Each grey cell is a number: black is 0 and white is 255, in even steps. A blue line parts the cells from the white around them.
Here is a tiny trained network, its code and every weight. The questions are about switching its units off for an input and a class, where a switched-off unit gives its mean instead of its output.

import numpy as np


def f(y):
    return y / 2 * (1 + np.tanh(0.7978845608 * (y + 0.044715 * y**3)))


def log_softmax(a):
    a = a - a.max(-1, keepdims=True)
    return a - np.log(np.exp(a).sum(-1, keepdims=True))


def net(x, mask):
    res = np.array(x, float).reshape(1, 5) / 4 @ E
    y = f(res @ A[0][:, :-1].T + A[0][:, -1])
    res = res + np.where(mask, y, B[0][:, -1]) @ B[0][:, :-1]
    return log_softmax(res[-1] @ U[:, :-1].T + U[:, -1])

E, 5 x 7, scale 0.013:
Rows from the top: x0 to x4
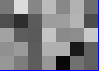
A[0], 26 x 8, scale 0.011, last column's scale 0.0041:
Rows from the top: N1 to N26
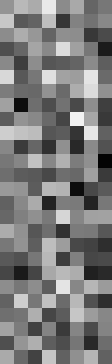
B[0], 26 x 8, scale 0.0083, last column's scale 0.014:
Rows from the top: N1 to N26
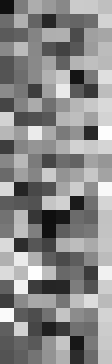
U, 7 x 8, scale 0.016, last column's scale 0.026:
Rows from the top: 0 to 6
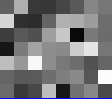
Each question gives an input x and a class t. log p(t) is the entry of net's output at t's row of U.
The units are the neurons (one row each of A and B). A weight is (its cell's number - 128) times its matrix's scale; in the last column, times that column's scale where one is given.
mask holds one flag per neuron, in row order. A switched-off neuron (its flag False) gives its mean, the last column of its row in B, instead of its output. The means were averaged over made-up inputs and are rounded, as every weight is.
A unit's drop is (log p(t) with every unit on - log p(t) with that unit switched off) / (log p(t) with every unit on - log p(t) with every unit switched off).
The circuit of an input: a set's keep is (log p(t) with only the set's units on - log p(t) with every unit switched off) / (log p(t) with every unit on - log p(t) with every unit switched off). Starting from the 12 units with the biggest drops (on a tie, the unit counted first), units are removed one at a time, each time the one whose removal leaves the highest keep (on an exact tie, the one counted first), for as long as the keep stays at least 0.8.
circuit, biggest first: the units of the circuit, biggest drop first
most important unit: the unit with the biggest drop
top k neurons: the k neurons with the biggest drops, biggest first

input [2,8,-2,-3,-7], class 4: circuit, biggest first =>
N20
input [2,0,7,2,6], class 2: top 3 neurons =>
N6, N26, N21
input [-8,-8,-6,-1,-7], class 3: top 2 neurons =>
N11, N20
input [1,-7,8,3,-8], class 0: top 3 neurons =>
N21, N16, N15
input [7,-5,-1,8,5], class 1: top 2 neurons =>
N14, N18
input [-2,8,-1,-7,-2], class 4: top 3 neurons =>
N20, N14, N18
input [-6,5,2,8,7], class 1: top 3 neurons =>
N14, N18, N21
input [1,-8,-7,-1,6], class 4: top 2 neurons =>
N10, N6
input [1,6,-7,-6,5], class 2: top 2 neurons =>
N25, N15
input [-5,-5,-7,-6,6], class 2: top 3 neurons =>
N15, N25, N14
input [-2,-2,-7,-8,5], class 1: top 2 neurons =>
N9, N23
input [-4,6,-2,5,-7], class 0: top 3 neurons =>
N16, N21, N10
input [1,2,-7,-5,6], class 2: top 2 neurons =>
N15, N25
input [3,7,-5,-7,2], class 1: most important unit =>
N9
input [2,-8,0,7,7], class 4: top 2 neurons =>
N10, N21
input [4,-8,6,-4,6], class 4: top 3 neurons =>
N10, N21, N16
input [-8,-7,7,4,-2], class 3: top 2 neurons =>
N11, N8
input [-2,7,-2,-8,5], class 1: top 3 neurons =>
N9, N23, N10
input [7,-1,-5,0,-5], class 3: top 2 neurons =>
N1, N22
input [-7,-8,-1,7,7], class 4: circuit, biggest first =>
N10
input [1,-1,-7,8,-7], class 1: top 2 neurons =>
N14, N18
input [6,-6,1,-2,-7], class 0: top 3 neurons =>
N21, N16, N20
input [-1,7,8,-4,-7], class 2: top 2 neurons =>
N6, N7
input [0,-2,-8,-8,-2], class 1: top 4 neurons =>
N23, N9, N6, N26
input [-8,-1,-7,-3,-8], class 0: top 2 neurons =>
N21, N16
